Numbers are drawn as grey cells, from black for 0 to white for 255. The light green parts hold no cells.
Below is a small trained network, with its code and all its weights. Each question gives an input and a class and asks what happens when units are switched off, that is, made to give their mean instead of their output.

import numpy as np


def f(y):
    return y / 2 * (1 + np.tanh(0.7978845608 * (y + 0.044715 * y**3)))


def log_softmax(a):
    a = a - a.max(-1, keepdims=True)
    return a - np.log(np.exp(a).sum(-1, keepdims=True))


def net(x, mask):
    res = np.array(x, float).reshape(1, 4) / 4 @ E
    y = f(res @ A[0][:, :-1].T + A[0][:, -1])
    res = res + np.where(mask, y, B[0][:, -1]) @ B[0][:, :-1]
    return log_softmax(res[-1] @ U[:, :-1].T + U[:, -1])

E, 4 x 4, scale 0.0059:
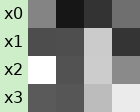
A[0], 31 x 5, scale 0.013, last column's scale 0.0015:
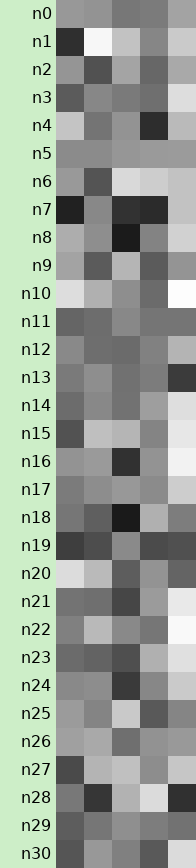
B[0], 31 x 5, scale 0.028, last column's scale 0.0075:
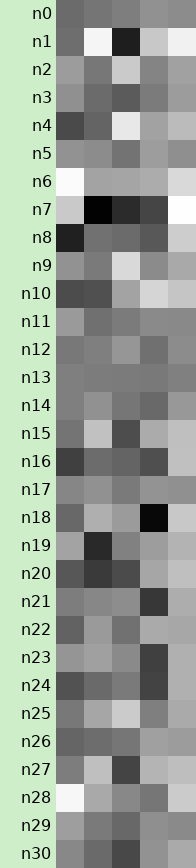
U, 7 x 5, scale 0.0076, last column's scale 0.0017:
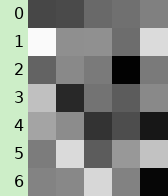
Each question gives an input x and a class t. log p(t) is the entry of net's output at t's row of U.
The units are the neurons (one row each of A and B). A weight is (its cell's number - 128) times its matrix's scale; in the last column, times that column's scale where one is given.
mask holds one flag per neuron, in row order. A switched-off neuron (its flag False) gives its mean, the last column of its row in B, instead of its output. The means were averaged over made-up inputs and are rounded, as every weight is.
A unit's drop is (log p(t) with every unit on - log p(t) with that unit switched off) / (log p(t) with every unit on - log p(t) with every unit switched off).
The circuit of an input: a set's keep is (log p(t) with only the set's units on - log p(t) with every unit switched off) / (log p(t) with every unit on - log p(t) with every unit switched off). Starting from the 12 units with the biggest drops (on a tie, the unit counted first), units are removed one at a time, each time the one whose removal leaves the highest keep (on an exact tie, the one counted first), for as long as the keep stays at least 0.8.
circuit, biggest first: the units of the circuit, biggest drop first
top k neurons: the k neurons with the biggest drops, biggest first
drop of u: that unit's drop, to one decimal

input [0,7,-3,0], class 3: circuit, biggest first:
n19
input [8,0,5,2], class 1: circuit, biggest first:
n28, n6
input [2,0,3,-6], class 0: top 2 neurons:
n6, n28
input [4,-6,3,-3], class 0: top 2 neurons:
n20, n10
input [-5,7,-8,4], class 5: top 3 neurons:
n1, n27, n15
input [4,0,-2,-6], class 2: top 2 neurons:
n8, n6
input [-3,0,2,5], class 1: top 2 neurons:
n6, n28
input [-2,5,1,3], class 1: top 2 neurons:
n6, n8
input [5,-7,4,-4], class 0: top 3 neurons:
n20, n10, n28
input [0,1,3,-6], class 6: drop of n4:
0.2
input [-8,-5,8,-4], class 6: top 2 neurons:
n7, n25
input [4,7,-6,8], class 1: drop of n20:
0.2
